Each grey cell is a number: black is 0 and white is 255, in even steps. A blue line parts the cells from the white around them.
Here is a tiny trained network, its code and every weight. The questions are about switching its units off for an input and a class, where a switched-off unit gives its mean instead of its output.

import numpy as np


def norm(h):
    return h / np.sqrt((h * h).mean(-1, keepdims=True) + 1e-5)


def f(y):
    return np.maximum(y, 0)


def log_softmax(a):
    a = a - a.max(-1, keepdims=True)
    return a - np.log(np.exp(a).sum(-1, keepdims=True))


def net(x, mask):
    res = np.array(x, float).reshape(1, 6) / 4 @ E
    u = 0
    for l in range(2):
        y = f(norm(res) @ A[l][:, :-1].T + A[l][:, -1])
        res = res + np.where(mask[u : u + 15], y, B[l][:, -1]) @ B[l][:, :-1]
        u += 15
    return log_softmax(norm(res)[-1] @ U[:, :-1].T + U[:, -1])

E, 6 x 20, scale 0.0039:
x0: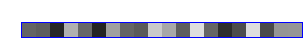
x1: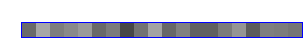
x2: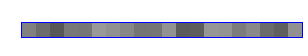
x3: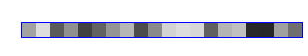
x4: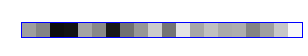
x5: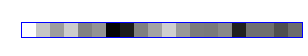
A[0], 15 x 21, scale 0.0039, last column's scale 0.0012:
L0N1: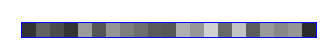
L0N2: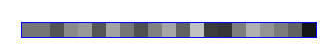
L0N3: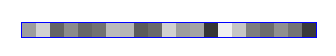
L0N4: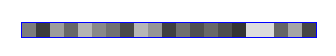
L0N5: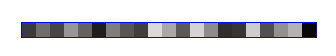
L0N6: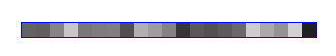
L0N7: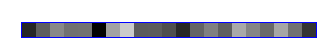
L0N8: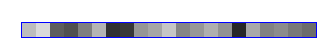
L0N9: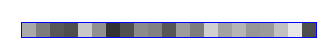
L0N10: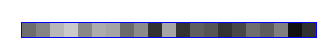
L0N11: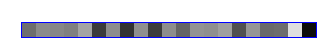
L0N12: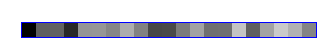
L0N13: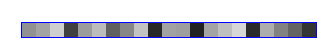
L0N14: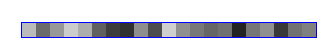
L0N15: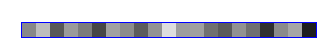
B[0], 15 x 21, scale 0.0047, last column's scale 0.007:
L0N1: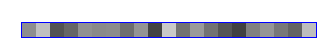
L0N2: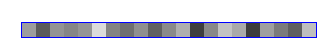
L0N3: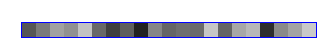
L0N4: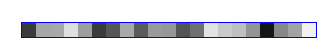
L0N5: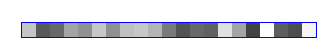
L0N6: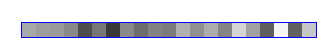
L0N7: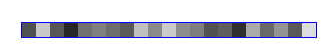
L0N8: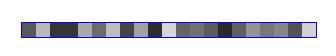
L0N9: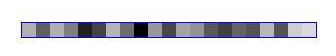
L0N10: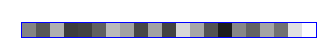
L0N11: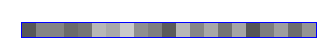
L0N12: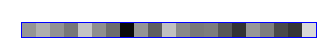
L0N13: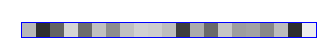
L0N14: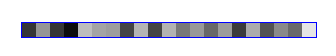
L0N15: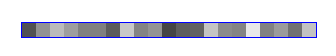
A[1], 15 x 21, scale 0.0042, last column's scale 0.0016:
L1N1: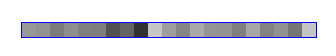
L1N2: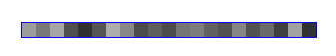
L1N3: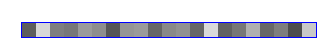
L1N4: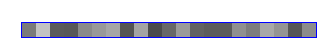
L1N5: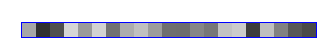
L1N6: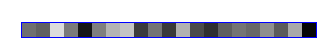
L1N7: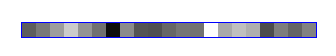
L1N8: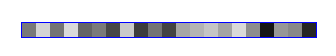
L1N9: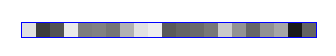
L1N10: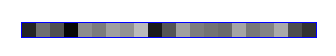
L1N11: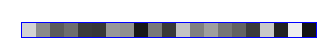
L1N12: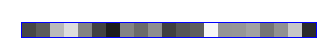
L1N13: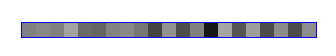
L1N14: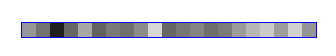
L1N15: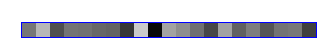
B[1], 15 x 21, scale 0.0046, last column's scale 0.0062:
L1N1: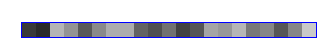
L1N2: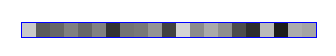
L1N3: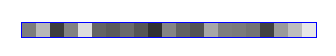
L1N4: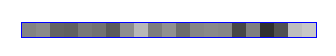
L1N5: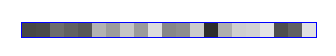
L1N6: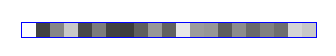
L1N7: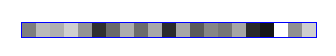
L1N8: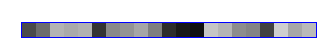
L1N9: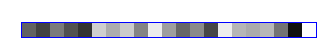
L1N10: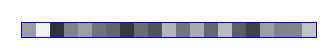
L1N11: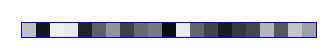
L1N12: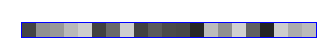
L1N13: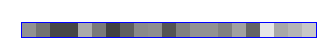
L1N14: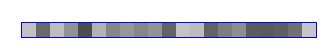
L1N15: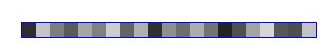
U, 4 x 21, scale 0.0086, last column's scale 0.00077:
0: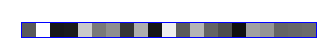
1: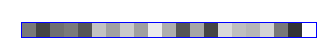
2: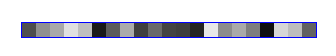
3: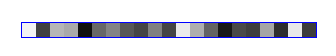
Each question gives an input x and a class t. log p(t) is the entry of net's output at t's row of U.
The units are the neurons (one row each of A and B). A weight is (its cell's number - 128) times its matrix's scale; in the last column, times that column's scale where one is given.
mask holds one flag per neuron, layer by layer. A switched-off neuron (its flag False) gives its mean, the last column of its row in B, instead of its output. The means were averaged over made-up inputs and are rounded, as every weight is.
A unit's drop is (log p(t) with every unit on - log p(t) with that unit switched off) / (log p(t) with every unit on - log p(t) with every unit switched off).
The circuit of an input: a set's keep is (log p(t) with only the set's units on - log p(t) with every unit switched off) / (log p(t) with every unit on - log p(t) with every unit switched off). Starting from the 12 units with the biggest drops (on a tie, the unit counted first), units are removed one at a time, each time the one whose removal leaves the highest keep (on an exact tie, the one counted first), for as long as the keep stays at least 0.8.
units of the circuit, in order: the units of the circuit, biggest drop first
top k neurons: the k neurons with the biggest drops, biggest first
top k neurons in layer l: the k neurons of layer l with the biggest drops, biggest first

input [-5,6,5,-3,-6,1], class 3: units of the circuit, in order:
(L0N10)
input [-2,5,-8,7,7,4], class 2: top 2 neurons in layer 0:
(L0N10 L0N3)
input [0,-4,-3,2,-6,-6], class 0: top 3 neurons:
(L0N7 L0N9 L0N12)
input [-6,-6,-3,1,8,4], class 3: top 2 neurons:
(L0N9 L0N5)
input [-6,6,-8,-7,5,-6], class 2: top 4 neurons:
(L0N5 L0N4 L0N14 L0N8)
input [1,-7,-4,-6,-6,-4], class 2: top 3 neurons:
(L0N4 L0N9 L0N6)
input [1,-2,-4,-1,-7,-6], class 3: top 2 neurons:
(L0N10 L0N14)
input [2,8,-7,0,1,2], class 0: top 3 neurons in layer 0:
(L0N13 L0N8 L0N14)
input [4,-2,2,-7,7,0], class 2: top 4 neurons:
(L0N4 L0N10 L1N12 L0N6)
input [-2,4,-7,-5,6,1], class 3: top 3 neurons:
(L0N9 L1N11 L0N3)
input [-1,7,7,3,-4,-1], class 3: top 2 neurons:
(L0N10 L0N4)
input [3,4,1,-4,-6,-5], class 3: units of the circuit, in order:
(L0N10 L1N6)
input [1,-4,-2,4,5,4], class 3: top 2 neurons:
(L0N9 L0N4)
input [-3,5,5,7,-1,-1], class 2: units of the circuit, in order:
(L0N3)
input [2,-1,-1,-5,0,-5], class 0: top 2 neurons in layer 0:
(L0N7 L0N12)
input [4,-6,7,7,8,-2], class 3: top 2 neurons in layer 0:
(L0N9 L0N4)
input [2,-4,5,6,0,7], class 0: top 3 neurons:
(L0N8 L0N14 L0N4)
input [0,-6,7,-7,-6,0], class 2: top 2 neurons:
(L0N4 L0N9)
